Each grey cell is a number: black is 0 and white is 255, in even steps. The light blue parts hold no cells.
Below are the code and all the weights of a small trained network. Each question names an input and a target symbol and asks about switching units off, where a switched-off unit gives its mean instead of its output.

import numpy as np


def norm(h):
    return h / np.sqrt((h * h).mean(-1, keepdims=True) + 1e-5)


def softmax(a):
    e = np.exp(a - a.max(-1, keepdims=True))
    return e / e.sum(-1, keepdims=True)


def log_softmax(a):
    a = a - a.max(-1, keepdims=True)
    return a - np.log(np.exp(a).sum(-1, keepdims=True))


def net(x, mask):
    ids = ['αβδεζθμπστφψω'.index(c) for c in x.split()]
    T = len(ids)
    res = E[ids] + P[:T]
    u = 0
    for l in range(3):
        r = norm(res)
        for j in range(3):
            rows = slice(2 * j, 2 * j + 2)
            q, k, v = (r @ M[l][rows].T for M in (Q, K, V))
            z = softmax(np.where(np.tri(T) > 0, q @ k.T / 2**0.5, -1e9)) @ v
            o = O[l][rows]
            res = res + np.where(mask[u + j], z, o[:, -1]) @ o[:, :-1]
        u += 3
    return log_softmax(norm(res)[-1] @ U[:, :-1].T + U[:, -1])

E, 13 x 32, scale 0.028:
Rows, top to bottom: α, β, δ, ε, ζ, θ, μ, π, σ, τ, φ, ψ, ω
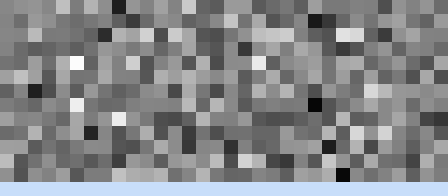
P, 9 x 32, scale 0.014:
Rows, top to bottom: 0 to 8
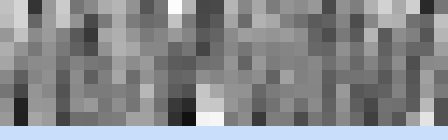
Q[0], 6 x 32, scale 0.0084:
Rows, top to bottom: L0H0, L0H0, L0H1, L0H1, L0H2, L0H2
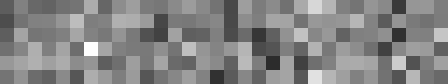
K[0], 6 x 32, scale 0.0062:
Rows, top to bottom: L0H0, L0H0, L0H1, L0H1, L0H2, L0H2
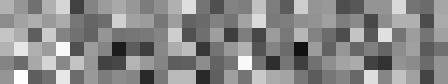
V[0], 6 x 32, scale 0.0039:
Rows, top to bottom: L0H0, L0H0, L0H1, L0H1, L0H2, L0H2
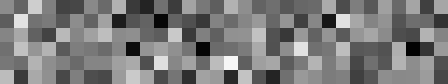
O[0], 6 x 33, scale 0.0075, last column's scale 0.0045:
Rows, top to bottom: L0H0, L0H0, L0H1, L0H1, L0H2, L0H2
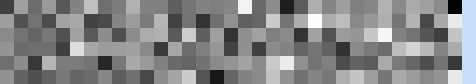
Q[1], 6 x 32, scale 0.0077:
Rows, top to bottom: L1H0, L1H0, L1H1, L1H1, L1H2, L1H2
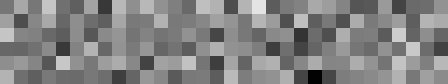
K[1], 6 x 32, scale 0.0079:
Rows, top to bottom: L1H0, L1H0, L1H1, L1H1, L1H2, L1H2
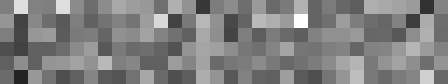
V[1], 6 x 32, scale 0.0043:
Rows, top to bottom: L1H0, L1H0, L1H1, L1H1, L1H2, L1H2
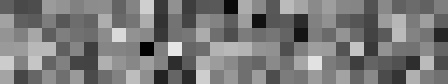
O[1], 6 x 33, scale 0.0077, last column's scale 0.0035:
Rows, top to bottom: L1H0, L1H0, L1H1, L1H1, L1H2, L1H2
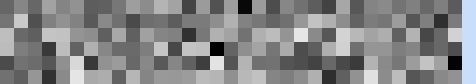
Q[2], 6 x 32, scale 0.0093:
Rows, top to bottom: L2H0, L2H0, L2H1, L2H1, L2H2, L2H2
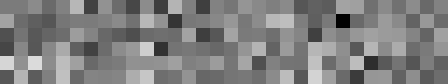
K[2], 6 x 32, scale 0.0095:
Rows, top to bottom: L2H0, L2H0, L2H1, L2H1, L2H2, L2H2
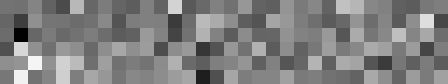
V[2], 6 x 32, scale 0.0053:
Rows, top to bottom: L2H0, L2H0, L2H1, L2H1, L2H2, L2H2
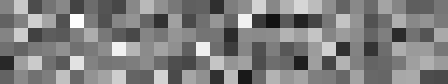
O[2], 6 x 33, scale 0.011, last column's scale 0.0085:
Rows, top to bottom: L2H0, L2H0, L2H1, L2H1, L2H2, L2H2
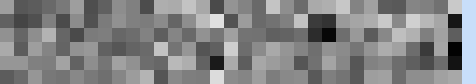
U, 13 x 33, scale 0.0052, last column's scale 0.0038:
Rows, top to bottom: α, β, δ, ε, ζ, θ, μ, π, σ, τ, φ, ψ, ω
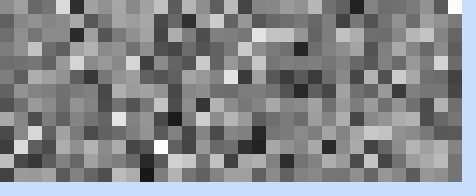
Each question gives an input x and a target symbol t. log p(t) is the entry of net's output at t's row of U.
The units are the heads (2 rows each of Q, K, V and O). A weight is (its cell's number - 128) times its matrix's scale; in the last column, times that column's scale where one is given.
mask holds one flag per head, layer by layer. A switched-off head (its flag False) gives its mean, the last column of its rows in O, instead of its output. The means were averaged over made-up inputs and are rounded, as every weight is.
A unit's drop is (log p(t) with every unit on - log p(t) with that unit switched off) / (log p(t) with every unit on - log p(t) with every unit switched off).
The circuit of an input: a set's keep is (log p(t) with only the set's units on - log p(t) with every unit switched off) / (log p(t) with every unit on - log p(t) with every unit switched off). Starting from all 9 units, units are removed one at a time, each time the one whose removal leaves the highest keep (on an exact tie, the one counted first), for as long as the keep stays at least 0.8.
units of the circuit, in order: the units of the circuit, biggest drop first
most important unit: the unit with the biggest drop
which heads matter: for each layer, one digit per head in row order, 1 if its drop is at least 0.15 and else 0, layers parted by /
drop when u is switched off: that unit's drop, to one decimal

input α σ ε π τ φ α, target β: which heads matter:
001 / 001 / 000
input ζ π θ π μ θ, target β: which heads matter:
001 / 001 / 000
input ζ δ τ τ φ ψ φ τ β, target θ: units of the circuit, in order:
L2H1; L2H2
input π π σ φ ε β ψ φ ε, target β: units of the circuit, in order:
L1H2; L2H0
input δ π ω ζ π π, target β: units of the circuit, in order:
L2H0
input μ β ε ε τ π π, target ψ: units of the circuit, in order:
L0H2; L1H0
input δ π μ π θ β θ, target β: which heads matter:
001 / 001 / 100
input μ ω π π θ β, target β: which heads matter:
000 / 000 / 100
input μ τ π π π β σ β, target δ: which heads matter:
001 / 000 / 000
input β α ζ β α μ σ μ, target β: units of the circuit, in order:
L0H2; L1H1
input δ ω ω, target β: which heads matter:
100 / 000 / 001
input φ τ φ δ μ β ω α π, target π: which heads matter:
001 / 000 / 010
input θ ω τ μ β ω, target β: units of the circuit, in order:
L0H0; L1H2
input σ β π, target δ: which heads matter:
000 / 001 / 000
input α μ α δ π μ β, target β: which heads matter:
000 / 000 / 110
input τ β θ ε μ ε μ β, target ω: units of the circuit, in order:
L1H1; L2H2; L0H0
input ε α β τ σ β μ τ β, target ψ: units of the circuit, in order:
L0H2; L2H1
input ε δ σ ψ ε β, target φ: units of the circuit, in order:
L2H2
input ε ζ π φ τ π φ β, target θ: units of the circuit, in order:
L2H2; L2H1
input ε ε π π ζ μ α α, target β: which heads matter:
101 / 001 / 100
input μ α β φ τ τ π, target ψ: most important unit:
L1H0
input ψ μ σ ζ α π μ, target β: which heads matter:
001 / 000 / 000
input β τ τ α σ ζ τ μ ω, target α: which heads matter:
001 / 000 / 100
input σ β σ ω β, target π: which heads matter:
000 / 000 / 010
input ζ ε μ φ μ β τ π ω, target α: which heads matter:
001 / 100 / 100
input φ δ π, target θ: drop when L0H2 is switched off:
0.1
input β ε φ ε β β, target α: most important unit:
L0H0
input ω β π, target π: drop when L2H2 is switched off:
0.2
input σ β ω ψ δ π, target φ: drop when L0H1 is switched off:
0.3
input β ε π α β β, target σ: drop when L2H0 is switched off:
0.2
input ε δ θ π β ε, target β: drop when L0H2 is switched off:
1.0
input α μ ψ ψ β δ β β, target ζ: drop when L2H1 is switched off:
0.4
